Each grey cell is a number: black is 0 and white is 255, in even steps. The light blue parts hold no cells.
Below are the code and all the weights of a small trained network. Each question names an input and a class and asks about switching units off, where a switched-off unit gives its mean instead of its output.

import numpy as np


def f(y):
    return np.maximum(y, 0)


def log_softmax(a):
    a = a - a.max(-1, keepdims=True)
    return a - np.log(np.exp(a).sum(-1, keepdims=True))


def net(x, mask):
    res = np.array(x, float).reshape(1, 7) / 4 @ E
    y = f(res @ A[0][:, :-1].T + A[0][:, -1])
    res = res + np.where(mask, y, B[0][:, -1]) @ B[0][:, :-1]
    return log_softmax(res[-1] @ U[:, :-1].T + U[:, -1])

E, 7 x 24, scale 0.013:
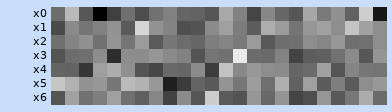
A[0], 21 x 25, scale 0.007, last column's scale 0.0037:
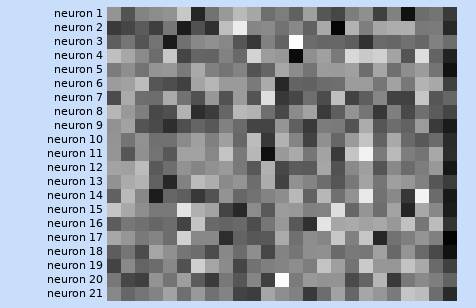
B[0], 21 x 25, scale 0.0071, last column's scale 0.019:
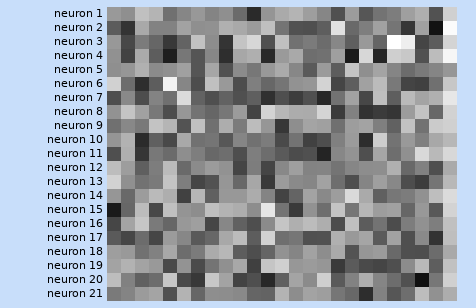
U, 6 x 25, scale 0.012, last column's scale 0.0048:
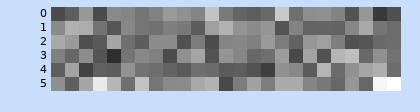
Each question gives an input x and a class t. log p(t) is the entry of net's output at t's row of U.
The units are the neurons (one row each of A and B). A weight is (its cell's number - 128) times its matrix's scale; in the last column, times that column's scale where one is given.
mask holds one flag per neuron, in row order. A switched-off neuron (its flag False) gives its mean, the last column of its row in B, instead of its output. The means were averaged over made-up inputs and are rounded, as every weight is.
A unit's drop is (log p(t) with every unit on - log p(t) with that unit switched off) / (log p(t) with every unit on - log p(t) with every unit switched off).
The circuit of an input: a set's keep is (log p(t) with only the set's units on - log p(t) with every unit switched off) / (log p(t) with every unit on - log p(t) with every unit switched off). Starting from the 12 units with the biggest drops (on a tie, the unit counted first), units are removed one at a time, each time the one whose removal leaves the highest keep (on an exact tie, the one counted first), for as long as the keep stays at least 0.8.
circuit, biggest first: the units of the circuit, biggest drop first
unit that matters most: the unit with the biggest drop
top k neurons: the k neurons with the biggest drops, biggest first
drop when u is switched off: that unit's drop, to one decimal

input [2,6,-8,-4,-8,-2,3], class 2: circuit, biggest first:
[neuron 6]
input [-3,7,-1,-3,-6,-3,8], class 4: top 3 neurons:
[neuron 7; neuron 8; neuron 1]
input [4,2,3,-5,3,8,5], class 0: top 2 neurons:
[neuron 15; neuron 17]
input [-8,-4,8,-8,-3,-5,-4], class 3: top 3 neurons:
[neuron 4; neuron 14; neuron 9]
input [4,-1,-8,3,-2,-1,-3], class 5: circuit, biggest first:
[neuron 9; neuron 14]
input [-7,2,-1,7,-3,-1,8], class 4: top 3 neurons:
[neuron 4; neuron 7; neuron 14]
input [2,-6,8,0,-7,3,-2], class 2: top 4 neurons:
[neuron 6; neuron 13; neuron 12; neuron 19]
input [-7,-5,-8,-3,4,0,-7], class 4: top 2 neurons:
[neuron 11; neuron 14]
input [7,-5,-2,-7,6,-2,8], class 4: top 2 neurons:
[neuron 7; neuron 3]
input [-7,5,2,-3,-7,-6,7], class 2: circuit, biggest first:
[neuron 6; neuron 14]
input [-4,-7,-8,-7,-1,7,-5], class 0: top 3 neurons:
[neuron 15; neuron 17; neuron 3]
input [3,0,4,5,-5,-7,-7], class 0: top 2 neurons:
[neuron 2; neuron 7]
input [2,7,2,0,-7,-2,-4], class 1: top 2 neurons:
[neuron 19; neuron 16]
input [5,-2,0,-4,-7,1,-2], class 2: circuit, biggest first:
[neuron 6]
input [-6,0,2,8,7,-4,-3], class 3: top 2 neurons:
[neuron 3; neuron 6]
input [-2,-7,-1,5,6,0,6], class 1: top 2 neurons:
[neuron 8; neuron 1]
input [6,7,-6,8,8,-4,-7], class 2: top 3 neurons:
[neuron 20; neuron 4; neuron 18]
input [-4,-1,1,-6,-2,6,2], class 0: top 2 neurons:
[neuron 15; neuron 3]
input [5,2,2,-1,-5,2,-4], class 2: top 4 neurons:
[neuron 6; neuron 13; neuron 12; neuron 7]
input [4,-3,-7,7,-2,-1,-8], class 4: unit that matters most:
neuron 11
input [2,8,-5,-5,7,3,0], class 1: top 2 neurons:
[neuron 19; neuron 16]
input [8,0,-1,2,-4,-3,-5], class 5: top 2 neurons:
[neuron 14; neuron 9]
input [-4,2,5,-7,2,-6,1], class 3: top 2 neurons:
[neuron 4; neuron 15]
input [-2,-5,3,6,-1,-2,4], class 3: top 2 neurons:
[neuron 3; neuron 19]
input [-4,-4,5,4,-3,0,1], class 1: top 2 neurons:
[neuron 4; neuron 14]
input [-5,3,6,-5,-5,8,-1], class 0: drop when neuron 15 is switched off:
0.2
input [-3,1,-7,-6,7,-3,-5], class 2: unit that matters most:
neuron 20
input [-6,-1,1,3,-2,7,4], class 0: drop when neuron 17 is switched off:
0.1
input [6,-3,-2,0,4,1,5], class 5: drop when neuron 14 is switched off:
0.4
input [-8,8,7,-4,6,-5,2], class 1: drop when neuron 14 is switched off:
0.2
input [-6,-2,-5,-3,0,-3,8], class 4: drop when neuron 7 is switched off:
0.6
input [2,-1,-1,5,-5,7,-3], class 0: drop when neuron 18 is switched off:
0.0
